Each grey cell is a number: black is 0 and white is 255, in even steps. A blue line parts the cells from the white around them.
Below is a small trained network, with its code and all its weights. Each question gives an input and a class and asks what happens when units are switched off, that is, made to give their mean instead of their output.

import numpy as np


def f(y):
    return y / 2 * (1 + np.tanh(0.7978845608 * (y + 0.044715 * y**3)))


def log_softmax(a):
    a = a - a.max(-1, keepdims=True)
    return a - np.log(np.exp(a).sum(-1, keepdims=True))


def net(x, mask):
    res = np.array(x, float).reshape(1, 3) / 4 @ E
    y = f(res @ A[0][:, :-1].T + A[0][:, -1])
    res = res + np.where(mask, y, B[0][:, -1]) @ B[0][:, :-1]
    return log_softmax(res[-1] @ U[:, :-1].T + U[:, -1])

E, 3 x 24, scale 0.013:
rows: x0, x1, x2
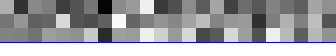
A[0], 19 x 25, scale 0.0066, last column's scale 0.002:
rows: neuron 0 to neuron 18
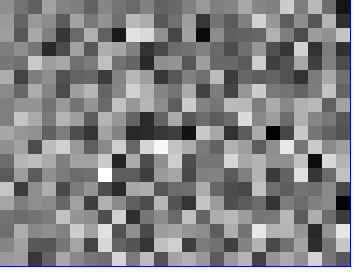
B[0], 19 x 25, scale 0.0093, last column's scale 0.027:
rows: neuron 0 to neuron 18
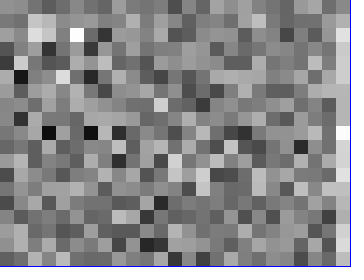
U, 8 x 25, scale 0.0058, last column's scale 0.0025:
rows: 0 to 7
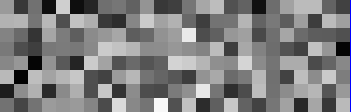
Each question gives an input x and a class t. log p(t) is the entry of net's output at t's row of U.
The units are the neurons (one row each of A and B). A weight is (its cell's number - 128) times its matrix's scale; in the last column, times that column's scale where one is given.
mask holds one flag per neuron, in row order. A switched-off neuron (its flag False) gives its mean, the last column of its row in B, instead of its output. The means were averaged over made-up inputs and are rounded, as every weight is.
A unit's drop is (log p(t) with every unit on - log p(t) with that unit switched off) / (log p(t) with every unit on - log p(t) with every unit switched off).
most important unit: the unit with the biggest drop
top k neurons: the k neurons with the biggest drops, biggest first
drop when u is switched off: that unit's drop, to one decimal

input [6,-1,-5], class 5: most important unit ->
neuron 5
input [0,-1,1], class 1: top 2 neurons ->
(neuron 9; neuron 5)
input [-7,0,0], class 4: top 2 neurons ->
(neuron 9; neuron 16)
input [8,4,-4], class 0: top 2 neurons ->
(neuron 9; neuron 1)
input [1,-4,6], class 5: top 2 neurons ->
(neuron 2; neuron 16)
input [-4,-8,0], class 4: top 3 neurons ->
(neuron 11; neuron 16; neuron 9)
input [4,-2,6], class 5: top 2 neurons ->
(neuron 2; neuron 6)
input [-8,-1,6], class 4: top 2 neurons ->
(neuron 11; neuron 16)
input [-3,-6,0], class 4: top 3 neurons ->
(neuron 9; neuron 11; neuron 16)
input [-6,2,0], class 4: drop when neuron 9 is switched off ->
0.2
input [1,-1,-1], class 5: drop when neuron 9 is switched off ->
0.4
